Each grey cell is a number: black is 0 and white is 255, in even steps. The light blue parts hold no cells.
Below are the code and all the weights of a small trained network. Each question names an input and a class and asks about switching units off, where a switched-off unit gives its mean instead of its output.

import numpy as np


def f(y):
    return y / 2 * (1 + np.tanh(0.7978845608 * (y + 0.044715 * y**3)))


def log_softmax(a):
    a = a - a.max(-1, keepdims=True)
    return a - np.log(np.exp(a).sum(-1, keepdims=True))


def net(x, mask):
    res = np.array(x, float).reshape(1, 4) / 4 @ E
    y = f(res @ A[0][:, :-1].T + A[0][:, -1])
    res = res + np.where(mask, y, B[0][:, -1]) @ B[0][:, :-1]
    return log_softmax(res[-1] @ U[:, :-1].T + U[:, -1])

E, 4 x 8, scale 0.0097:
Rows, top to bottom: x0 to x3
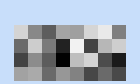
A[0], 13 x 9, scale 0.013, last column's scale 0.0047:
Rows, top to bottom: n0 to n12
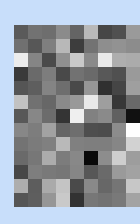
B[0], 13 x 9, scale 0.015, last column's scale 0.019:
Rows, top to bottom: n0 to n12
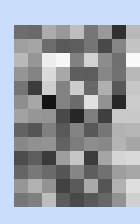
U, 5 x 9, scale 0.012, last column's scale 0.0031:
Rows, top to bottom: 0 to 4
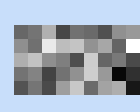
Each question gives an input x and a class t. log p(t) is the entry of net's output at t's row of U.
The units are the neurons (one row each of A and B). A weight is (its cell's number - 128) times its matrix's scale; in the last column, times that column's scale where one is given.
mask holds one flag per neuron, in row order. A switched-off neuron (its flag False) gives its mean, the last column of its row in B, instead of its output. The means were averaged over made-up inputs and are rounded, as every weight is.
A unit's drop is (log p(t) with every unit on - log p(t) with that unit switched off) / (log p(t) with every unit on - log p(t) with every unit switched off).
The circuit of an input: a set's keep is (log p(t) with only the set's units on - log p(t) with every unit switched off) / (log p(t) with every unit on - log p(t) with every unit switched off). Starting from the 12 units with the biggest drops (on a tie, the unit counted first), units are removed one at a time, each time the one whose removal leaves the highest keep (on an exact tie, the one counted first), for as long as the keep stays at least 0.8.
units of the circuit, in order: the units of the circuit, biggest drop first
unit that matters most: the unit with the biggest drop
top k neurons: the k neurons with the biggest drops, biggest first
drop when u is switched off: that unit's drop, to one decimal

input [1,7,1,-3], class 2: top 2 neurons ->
[n6, n4]
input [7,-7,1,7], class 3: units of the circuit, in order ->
[n5]
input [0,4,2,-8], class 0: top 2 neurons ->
[n5, n2]
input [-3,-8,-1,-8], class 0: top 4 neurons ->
[n2, n12, n11, n1]
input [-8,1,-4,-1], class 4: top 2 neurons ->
[n9, n6]
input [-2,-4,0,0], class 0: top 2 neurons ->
[n2, n12]
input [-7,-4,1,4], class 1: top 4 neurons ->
[n4, n0, n6, n3]
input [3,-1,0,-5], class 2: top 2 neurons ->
[n4, n9]
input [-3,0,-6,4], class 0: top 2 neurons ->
[n12, n11]
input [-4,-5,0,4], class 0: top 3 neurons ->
[n2, n12, n11]
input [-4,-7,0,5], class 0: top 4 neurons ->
[n2, n11, n12, n1]
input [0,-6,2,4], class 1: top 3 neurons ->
[n4, n0, n12]
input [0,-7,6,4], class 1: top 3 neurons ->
[n4, n3, n0]
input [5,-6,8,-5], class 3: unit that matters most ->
n5
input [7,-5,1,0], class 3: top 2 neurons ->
[n5, n6]
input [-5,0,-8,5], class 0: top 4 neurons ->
[n12, n11, n1, n5]
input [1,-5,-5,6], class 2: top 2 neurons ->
[n9, n11]
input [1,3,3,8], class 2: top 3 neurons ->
[n9, n4, n12]
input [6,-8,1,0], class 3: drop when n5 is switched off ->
0.9
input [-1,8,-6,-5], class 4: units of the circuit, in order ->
[n9]
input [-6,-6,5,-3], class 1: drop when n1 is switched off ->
0.0
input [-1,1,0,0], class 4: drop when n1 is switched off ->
0.1
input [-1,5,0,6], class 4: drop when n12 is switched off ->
0.2
